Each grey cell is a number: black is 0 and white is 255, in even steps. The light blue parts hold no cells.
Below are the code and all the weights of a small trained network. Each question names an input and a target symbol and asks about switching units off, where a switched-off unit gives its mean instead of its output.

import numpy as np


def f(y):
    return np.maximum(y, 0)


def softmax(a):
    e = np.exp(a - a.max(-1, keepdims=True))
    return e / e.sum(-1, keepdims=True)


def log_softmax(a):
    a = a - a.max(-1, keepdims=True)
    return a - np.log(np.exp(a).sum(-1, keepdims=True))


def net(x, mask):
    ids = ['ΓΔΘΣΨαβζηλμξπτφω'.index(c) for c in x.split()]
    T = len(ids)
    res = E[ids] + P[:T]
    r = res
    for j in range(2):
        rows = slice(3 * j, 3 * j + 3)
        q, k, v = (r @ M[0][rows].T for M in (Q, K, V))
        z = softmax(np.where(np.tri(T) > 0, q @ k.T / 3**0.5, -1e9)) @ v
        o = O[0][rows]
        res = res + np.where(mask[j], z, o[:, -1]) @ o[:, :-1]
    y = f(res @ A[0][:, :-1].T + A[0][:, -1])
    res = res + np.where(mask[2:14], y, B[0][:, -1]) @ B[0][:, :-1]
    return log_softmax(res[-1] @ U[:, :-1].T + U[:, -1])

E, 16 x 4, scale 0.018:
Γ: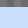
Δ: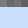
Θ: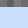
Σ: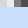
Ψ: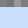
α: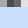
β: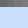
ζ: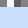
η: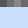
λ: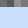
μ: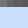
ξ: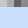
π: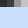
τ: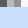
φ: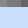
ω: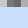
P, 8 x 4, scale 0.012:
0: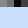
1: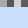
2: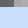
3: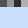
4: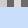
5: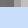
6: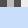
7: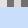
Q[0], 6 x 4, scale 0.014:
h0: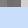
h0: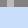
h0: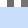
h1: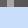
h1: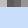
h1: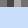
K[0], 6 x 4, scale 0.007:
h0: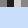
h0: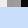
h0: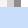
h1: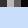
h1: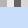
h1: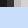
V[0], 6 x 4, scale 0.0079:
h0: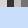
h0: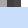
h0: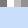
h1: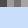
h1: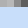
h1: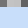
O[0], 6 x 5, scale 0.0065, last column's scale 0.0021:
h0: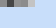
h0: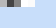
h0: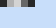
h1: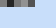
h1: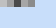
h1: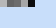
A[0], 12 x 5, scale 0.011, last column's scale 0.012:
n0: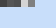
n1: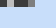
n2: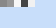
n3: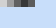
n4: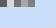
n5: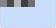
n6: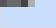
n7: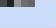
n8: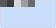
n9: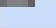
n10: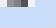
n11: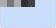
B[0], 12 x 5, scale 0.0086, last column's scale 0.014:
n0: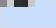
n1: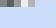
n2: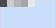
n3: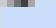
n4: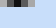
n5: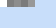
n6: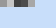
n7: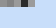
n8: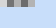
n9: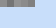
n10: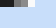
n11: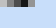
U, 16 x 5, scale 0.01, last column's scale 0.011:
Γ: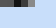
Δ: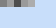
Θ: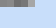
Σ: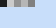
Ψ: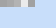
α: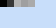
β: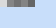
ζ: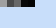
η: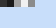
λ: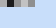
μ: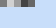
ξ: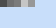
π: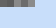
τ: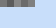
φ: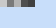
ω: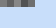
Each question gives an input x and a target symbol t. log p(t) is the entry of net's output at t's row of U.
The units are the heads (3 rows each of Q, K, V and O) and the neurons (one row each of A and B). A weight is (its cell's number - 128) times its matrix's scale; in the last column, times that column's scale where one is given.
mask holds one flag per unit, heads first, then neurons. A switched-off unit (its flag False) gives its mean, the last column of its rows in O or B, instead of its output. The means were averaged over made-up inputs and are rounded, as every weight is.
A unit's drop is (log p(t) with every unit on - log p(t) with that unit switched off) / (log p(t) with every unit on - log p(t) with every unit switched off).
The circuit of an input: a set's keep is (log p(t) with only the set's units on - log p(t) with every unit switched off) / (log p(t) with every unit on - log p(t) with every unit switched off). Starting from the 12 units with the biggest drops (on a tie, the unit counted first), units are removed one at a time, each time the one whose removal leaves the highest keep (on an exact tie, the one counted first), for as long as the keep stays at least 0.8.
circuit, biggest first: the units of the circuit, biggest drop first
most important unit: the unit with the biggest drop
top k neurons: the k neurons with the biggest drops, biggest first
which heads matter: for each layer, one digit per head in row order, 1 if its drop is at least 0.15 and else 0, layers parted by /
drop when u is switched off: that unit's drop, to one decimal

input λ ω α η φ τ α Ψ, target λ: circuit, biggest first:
h0
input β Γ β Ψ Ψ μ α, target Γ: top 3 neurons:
n0; n2; n1
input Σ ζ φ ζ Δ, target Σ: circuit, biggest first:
h0; n2
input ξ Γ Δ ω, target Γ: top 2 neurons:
n2; n1
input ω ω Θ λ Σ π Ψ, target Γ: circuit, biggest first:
n2; n4
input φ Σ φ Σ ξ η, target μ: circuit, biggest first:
n10; n1
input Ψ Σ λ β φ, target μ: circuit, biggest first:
h0; n2; n11
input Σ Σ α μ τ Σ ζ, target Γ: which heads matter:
01
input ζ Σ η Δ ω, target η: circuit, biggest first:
n10; n0
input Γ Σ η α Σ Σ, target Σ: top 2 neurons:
n2; n10
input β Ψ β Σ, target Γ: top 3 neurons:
n4; n10; n3
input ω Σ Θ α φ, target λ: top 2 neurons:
n5; n8
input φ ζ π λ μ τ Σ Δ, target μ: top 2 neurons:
n2; n1
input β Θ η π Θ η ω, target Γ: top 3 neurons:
n2; n0; n1
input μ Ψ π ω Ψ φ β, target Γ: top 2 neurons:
n2; n0
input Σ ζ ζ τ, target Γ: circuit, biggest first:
n4
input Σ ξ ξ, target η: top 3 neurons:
n0; n10; n6
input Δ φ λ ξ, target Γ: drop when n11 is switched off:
-0.1
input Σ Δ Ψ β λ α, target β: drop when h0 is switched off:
0.3
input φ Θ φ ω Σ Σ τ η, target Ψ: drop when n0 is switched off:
0.1
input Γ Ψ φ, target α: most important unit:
n0
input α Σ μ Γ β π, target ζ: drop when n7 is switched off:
0.2
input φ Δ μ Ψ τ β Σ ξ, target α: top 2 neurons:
n10; n0
